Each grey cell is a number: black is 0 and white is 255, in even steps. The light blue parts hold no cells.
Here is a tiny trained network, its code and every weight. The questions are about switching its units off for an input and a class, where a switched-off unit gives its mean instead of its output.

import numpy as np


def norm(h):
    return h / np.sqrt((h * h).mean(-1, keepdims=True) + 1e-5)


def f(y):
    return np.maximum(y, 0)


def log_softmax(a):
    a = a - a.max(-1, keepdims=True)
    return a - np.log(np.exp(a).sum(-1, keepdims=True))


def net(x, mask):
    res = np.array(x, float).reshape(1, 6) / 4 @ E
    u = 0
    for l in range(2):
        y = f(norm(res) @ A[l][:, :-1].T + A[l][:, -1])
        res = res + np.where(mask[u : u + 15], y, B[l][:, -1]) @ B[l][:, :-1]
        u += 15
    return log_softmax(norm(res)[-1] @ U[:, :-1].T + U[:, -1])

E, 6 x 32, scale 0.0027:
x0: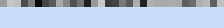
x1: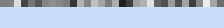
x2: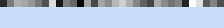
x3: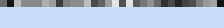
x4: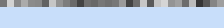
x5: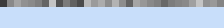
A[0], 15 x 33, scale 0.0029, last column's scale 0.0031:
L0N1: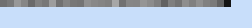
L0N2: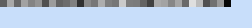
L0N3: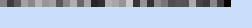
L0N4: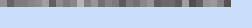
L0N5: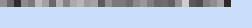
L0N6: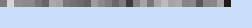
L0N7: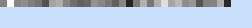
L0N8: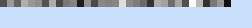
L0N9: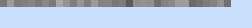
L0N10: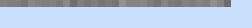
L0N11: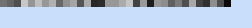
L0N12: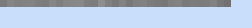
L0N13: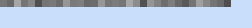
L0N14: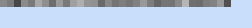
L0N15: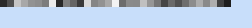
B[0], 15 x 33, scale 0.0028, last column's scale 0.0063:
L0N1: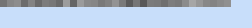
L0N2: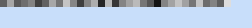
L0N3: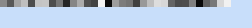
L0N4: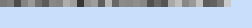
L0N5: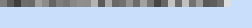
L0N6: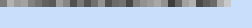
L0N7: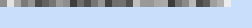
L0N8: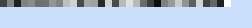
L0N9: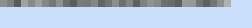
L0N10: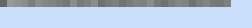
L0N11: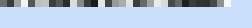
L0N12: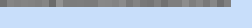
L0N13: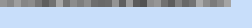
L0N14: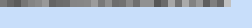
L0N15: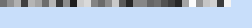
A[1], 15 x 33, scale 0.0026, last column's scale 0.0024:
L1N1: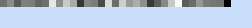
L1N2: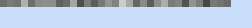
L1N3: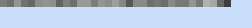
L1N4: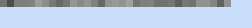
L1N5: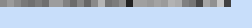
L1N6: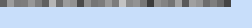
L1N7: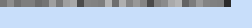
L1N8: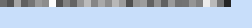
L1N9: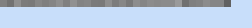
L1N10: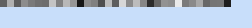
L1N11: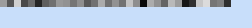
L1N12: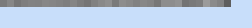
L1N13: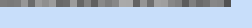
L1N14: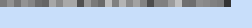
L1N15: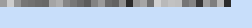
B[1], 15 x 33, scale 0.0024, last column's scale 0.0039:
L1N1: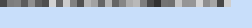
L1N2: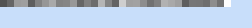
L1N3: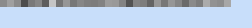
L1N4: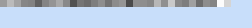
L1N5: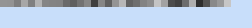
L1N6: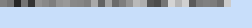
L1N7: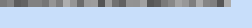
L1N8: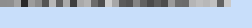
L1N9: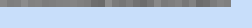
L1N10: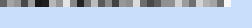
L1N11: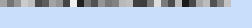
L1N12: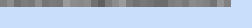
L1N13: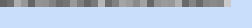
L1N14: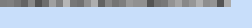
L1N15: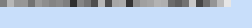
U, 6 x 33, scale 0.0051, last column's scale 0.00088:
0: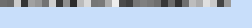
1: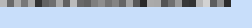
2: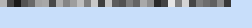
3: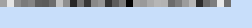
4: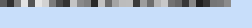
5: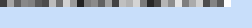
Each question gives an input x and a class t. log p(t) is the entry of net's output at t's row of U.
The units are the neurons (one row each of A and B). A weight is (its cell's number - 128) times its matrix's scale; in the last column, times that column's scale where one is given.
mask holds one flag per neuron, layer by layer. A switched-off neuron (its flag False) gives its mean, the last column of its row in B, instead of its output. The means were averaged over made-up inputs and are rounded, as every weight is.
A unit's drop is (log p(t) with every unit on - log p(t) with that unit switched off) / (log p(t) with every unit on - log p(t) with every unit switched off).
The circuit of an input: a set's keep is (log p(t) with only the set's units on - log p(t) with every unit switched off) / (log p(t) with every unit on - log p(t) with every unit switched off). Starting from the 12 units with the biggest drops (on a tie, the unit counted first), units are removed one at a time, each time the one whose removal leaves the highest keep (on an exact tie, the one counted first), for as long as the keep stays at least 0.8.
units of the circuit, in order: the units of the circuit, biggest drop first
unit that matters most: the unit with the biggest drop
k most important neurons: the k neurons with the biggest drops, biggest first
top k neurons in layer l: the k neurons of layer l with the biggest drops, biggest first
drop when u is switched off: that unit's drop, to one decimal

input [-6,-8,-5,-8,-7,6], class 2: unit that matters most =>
L0N5
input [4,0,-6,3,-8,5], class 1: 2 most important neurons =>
(L1N11 L0N8)
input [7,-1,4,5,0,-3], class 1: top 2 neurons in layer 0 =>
(L0N13 L0N4)
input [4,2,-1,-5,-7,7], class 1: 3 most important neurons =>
(L1N11 L0N7 L0N3)
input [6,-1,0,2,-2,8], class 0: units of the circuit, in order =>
(L0N15 L0N8)
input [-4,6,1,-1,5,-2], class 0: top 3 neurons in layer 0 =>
(L0N15 L0N3 L0N11)
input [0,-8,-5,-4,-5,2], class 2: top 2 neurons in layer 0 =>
(L0N8 L0N2)
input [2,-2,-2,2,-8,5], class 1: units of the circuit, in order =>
(L1N11 L0N8)
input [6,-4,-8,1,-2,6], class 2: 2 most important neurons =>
(L0N3 L0N7)
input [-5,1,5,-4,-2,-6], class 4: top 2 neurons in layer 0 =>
(L0N3 L0N11)
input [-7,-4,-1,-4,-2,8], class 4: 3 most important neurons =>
(L0N11 L0N3 L0N4)
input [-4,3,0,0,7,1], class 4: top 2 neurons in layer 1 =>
(L1N10 L1N4)
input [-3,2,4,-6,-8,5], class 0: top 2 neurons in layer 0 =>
(L0N15 L0N4)
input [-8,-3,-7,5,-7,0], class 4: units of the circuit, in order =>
(L0N3)
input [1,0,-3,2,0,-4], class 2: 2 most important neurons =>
(L0N8 L0N2)
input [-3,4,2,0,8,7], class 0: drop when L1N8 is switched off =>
0.1
